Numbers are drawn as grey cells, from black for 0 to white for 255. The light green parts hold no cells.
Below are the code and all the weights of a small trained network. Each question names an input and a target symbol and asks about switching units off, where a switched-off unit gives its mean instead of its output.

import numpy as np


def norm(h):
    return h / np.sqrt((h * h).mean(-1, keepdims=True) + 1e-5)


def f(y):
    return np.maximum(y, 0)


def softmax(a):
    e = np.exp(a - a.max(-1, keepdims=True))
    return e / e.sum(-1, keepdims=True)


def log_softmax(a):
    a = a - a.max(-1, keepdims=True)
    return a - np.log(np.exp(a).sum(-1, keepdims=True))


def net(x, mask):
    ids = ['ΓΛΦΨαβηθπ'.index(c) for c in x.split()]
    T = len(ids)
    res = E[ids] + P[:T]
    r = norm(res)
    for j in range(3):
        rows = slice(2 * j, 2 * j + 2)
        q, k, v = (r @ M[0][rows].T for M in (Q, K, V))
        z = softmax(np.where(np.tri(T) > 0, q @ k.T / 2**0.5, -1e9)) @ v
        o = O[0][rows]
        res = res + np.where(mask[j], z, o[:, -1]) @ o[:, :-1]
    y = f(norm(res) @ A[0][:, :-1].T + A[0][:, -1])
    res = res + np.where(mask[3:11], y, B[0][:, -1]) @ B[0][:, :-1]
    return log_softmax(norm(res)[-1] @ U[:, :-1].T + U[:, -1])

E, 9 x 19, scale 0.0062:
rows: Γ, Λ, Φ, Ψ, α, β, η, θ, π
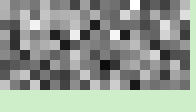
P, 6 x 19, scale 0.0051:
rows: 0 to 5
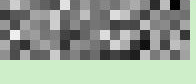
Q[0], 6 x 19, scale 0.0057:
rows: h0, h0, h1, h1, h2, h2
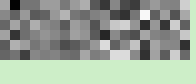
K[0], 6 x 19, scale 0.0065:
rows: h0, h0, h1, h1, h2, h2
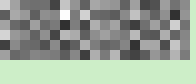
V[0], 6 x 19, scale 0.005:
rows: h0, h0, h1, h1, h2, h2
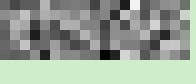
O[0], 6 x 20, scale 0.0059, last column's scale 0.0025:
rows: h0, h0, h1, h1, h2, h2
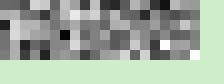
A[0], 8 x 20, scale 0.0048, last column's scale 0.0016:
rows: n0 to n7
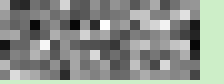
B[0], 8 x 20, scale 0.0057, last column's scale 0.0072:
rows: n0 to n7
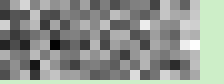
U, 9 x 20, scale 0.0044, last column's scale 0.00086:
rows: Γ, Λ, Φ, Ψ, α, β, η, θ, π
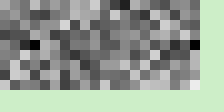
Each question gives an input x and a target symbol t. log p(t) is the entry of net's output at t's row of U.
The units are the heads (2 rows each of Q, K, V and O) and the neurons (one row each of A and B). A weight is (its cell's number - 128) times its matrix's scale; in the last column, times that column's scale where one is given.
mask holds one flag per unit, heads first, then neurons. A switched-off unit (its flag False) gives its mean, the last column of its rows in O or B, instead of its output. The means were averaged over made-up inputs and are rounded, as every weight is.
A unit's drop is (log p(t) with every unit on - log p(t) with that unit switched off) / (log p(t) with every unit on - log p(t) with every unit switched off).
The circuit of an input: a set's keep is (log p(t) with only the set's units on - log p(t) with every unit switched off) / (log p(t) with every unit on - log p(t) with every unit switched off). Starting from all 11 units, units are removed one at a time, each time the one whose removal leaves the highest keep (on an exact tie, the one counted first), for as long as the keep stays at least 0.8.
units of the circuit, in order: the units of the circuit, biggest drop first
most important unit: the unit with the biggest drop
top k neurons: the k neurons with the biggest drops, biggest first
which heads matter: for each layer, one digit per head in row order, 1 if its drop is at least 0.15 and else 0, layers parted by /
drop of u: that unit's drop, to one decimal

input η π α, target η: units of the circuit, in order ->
h2
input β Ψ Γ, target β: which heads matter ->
001
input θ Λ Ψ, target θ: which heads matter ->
010
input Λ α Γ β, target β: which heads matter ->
001
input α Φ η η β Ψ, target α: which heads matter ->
000
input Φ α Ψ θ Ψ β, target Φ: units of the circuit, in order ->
h1, n0
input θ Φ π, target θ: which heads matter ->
010
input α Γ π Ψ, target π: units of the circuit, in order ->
h0, n2
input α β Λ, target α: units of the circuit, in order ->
h1, n6
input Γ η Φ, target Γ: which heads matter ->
100
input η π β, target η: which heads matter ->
001
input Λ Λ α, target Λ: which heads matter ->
100
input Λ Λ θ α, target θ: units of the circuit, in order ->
h1, n7
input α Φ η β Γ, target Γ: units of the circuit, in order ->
h0, n4
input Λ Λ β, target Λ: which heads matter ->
100
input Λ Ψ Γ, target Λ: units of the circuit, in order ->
h0
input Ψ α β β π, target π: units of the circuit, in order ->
h0, n2
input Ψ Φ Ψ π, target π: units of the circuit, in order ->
n2, h0
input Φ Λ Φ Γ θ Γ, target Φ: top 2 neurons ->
n0, n4
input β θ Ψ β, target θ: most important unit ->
h1
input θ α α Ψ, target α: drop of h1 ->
0.2
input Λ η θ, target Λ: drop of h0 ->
0.8
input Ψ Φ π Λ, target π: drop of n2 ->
0.2
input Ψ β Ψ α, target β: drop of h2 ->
0.6
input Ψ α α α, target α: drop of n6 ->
0.1
